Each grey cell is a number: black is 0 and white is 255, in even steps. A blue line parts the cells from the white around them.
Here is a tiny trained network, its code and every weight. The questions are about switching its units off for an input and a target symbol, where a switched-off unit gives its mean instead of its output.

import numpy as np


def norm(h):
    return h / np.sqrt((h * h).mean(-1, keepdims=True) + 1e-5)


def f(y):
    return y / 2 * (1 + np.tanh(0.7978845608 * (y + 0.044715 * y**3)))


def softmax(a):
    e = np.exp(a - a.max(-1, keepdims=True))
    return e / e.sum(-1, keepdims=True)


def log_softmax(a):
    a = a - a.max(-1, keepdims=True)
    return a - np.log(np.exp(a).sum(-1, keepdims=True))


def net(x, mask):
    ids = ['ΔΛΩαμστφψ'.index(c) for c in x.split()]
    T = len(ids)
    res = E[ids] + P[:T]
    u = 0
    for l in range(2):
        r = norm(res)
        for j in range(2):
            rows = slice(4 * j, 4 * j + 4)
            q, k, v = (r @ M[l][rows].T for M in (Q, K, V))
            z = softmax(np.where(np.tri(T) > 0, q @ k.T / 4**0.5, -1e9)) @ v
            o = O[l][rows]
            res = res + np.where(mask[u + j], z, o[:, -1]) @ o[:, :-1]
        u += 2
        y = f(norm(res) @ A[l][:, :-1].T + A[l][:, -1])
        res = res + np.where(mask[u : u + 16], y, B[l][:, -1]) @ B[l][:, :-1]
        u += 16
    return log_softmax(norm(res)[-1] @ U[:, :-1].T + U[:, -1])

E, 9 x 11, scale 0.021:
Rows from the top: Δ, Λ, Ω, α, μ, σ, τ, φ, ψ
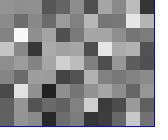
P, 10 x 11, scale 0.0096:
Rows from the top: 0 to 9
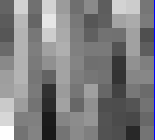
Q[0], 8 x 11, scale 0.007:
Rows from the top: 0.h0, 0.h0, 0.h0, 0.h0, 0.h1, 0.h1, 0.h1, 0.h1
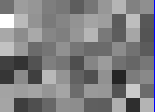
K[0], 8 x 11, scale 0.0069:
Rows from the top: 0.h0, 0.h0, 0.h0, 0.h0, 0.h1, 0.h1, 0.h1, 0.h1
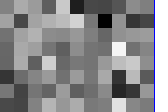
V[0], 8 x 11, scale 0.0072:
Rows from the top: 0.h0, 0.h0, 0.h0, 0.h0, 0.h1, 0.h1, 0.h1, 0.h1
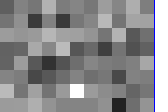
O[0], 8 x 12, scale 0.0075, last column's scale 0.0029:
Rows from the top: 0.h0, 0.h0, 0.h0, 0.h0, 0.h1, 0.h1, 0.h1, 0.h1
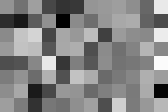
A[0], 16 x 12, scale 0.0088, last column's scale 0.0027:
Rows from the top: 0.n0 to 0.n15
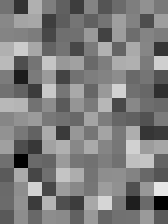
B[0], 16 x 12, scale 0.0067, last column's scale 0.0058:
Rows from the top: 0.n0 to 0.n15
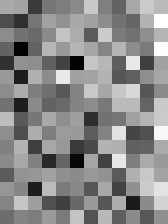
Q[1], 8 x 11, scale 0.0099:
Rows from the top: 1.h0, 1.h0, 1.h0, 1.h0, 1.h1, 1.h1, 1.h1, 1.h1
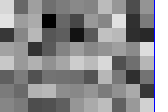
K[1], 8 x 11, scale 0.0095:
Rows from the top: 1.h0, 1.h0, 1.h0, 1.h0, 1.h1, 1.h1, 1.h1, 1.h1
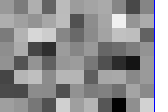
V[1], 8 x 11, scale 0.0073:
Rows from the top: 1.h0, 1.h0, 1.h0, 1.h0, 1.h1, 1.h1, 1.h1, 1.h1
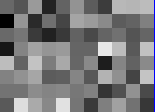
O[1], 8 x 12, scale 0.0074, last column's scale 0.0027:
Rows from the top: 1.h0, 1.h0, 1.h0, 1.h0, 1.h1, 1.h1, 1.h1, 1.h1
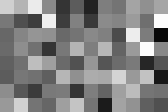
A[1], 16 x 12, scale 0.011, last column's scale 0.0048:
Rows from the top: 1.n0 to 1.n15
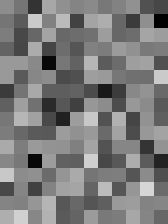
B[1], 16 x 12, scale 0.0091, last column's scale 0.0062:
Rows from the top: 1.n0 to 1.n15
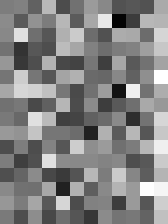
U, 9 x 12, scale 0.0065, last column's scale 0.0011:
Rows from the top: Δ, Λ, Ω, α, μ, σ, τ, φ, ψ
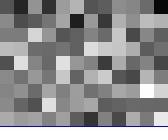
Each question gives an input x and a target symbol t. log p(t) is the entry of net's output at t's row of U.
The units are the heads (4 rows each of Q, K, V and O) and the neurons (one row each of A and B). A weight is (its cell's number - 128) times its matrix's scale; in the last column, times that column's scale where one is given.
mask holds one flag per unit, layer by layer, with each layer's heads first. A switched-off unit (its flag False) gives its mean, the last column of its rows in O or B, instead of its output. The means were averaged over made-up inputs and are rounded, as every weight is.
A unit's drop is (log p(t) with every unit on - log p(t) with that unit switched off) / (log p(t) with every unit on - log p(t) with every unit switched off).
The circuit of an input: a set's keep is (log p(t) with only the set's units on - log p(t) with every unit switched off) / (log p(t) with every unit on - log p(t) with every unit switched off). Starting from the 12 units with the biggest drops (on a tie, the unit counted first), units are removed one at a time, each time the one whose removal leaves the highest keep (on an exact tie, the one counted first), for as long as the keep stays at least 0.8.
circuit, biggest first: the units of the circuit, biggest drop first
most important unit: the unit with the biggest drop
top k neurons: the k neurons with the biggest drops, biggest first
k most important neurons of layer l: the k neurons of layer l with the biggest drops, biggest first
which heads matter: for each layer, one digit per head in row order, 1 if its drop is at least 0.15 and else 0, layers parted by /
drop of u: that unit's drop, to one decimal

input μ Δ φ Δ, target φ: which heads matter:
10 / 10
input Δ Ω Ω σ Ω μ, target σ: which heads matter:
10 / 11
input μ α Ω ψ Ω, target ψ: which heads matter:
10 / 00
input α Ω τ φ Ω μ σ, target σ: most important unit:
0.h1
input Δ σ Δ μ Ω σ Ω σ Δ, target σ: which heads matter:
10 / 01
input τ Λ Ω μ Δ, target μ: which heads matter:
10 / 01
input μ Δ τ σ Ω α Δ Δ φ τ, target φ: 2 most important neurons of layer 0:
[0.n13; 0.n3]
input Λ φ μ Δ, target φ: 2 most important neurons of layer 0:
[0.n3; 0.n0]
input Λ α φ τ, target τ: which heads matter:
00 / 01
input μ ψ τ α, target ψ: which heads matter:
10 / 11
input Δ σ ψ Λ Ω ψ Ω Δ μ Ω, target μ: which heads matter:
11 / 01
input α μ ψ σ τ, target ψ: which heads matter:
01 / 11
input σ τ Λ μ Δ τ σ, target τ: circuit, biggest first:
[1.h0; 0.h0; 1.n13; 0.n13]
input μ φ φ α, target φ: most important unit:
0.h0
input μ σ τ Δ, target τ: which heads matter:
10 / 10
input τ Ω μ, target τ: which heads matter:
00 / 10
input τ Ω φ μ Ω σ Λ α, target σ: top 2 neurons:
[1.n1; 0.n12]
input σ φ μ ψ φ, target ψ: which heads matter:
10 / 10
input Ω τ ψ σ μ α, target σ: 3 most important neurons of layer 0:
[0.n5; 0.n0; 0.n14]
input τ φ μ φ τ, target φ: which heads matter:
10 / 11
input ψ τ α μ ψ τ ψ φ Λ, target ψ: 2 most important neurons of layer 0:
[0.n1; 0.n13]
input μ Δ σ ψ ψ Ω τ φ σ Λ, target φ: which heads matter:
10 / 11
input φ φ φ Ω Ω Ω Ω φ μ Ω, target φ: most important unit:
1.h0
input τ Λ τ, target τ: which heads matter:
00 / 00
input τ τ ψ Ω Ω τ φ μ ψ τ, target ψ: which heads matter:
00 / 11
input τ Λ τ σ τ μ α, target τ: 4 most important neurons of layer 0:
[0.n12; 0.n14; 0.n9; 0.n13]
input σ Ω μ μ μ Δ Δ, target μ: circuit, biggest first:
[0.h0]
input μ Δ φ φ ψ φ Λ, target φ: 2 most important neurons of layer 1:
[1.n11; 1.n10]
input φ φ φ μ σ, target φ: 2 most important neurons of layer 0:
[0.n14; 0.n3]
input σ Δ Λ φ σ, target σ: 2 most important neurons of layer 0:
[0.n5; 0.n0]
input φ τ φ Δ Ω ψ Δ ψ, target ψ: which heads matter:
00 / 10
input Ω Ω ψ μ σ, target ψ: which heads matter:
10 / 10
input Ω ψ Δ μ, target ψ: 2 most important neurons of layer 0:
[0.n12; 0.n0]
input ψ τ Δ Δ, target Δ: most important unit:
0.n9
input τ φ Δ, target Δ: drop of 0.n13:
0.1
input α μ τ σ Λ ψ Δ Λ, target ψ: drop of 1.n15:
0.1
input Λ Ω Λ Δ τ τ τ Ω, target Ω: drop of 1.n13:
0.0
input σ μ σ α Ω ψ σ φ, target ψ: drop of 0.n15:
0.1
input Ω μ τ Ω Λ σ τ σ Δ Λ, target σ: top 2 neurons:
[0.n12; 1.n1]
